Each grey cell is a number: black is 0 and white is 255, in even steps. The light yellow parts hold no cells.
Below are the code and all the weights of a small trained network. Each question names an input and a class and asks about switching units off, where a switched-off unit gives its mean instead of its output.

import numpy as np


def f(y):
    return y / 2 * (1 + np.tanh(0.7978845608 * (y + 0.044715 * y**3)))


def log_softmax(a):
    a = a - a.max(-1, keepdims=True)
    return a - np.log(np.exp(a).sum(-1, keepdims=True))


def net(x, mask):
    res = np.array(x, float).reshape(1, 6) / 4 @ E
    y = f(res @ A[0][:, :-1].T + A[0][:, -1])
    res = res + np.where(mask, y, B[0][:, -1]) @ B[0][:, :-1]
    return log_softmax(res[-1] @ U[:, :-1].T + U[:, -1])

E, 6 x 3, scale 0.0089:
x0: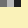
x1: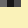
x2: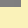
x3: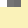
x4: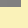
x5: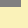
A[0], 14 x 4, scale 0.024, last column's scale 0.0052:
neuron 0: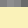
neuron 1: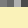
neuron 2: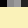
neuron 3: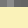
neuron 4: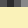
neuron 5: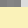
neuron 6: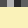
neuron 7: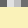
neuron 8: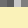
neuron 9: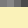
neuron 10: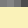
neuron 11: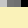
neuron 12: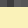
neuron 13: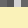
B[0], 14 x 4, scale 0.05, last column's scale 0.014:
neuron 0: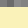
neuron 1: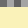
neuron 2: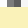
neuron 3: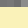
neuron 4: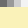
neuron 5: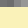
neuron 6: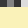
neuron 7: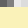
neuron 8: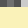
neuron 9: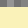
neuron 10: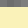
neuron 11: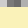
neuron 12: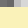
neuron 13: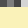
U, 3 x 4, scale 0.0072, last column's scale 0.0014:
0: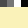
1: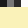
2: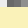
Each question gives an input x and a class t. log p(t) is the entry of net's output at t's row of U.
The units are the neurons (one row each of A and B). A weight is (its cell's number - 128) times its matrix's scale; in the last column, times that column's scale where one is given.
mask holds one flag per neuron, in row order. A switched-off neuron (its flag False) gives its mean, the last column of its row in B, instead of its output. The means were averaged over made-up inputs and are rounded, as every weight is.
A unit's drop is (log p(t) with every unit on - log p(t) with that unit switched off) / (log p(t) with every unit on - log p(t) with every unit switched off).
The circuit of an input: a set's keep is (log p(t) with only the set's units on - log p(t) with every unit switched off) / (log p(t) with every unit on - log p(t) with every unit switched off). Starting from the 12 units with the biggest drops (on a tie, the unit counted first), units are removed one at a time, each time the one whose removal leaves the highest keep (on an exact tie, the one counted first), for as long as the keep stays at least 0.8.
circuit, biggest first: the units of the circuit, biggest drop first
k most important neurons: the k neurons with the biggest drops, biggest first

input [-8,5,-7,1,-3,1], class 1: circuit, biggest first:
neuron 13
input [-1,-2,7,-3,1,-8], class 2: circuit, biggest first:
neuron 4; neuron 6
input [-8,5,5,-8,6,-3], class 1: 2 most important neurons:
neuron 13; neuron 8
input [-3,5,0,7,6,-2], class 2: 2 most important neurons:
neuron 11; neuron 7
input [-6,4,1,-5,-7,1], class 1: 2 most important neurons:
neuron 13; neuron 8
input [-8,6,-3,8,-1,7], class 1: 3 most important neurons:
neuron 2; neuron 13; neuron 8
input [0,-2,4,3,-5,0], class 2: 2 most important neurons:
neuron 4; neuron 7
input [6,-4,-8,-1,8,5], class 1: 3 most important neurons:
neuron 6; neuron 4; neuron 12
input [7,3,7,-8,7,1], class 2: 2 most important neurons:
neuron 2; neuron 13
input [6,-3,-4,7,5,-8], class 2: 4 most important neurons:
neuron 11; neuron 13; neuron 8; neuron 1
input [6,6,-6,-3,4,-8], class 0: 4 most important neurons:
neuron 4; neuron 12; neuron 13; neuron 8
